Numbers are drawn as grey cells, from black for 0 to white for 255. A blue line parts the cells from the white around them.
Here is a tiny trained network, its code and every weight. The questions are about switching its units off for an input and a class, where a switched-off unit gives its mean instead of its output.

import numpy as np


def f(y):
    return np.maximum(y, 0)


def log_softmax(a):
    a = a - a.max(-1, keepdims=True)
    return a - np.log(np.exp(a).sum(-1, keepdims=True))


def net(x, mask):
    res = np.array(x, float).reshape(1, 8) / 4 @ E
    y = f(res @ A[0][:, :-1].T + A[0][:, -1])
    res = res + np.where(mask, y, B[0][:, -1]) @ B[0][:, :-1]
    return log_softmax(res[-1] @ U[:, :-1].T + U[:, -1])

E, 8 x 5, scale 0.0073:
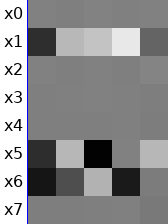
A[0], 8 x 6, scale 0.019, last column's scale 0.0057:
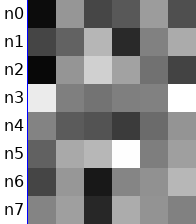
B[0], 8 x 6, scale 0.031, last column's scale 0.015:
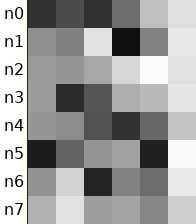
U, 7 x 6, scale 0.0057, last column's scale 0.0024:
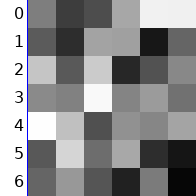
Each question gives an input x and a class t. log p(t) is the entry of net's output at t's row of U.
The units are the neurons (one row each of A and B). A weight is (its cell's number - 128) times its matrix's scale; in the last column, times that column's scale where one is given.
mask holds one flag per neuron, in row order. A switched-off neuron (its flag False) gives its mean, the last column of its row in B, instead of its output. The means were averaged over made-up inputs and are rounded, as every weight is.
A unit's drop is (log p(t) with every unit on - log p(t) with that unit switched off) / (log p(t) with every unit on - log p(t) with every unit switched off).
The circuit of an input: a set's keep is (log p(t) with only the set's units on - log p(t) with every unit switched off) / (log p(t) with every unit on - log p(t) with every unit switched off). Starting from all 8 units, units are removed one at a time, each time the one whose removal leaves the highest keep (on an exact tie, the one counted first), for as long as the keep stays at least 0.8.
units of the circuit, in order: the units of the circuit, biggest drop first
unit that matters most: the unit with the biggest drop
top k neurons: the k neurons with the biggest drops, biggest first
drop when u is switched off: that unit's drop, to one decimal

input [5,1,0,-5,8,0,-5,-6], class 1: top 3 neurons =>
(n2 n6 n0)
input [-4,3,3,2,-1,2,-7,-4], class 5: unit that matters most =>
n5
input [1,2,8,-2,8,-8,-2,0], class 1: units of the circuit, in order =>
(n2 n5)
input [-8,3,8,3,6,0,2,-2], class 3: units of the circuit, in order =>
(n3 n6)
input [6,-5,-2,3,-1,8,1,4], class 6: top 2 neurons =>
(n0 n2)
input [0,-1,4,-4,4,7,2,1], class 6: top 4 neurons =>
(n0 n2 n3 n6)
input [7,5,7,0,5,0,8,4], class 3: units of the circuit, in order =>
(n1 n2)
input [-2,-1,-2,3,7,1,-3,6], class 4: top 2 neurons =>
(n0 n5)
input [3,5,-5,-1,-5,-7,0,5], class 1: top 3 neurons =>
(n5 n7 n1)
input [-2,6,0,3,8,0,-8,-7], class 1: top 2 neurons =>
(n5 n6)
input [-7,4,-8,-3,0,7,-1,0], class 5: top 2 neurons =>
(n6 n3)
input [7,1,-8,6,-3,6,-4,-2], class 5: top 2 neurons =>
(n2 n3)
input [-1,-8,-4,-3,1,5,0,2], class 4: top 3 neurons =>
(n5 n7 n6)
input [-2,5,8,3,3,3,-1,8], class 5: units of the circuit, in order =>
(n3)
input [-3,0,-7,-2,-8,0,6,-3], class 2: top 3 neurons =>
(n1 n3 n6)
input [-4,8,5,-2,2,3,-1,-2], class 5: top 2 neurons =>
(n5 n3)
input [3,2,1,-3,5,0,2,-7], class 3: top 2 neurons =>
(n3 n0)
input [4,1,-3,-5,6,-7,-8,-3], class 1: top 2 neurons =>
(n5 n2)
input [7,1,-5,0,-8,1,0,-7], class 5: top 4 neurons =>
(n3 n2 n1 n0)
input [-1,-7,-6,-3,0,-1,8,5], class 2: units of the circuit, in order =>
(n1)
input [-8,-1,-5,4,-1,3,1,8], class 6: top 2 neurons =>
(n2 n3)
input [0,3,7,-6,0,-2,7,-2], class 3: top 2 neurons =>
(n1 n2)
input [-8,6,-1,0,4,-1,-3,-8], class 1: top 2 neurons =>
(n5 n6)
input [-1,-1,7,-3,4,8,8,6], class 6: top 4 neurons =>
(n1 n6 n3 n4)
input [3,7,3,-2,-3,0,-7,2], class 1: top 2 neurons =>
(n5 n6)
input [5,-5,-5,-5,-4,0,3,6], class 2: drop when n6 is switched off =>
0.2
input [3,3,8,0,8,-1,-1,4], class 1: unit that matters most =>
n6
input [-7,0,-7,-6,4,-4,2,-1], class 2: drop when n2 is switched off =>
0.3
